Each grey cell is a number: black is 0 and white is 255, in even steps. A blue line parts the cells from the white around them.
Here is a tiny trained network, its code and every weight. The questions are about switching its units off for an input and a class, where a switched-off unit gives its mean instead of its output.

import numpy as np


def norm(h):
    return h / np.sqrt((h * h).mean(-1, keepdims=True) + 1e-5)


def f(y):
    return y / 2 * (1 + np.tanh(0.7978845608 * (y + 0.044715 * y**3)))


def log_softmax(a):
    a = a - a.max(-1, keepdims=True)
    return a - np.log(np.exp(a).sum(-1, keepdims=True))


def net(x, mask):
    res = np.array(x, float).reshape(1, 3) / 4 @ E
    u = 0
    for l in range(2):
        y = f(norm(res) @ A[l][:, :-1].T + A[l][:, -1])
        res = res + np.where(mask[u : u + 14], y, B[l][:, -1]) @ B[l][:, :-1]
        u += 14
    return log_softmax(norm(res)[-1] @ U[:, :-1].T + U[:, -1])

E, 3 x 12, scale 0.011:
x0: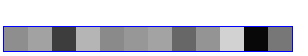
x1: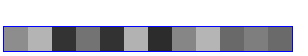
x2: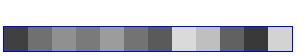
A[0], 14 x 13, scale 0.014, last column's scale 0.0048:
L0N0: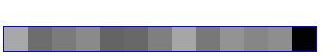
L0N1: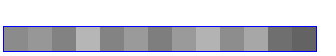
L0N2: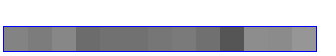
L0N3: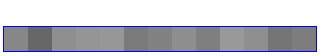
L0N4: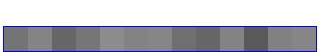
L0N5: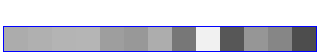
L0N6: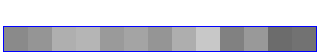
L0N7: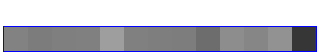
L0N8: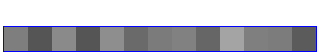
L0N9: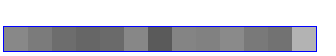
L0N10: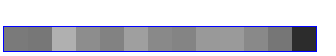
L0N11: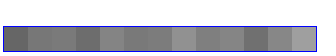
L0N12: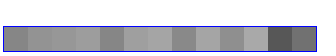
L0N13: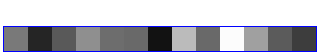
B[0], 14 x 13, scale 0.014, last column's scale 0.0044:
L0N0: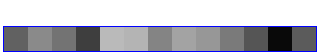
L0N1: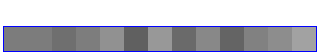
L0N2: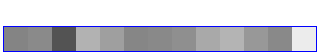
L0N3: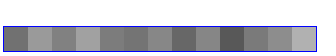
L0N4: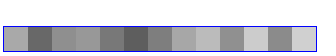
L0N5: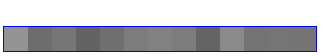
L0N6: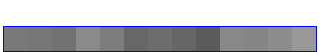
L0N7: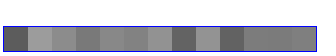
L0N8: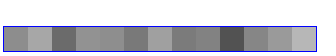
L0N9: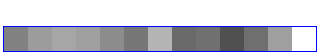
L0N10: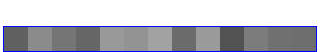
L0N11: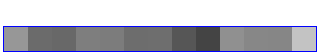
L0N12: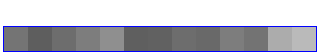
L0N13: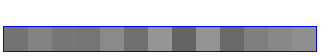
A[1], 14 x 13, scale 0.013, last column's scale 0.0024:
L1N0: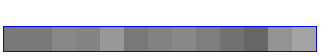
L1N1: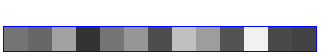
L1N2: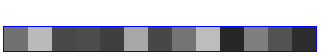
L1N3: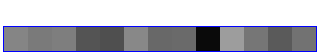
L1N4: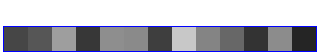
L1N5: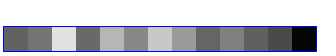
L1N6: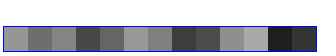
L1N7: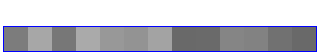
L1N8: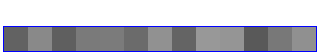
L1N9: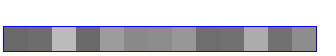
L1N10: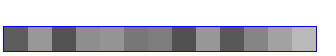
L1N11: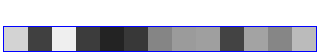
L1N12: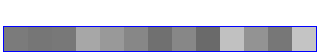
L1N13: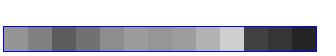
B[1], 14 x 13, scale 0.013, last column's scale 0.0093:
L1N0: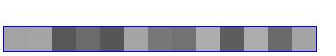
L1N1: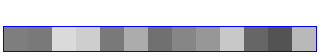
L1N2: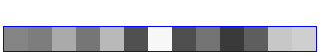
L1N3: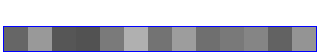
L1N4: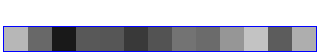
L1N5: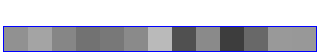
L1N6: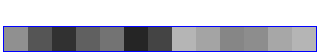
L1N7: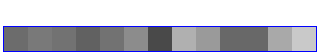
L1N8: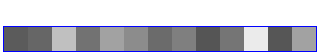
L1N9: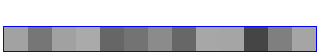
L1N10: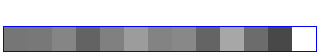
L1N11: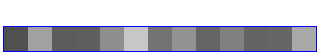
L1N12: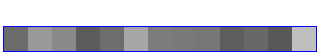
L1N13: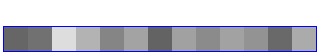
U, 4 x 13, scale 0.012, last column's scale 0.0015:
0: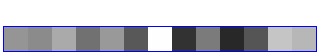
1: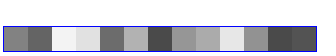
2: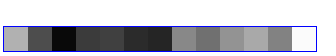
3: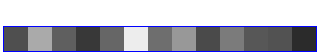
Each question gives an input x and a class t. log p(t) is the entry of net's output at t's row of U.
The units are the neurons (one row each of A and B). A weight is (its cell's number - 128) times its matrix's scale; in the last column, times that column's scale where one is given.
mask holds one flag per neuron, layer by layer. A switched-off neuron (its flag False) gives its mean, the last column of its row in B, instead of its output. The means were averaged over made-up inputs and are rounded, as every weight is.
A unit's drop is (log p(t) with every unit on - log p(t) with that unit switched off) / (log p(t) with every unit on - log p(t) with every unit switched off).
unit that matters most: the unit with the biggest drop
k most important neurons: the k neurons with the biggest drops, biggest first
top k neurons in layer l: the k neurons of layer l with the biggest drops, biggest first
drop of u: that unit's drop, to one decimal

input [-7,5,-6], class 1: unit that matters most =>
L1N1
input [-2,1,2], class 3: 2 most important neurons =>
[L1N12, L0N4]
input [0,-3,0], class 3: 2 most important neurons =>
[L1N2, L1N10]
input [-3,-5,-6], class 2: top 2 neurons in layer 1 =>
[L1N6, L1N2]
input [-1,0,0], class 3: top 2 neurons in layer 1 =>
[L1N12, L1N1]
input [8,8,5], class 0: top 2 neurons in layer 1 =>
[L1N2, L1N1]
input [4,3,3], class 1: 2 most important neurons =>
[L1N2, L1N4]
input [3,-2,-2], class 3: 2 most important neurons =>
[L0N2, L1N2]
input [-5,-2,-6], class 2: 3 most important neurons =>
[L1N6, L0N4, L0N12]
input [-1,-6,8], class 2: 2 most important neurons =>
[L1N4, L0N9]
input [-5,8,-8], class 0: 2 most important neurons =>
[L1N2, L0N11]
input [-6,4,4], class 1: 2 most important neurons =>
[L1N1, L0N2]
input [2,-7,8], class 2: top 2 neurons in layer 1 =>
[L1N4, L1N2]
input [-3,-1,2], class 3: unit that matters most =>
L0N4
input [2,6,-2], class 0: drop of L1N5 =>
0.0
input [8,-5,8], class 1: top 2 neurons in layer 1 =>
[L1N13, L1N6]
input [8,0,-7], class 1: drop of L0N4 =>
0.1
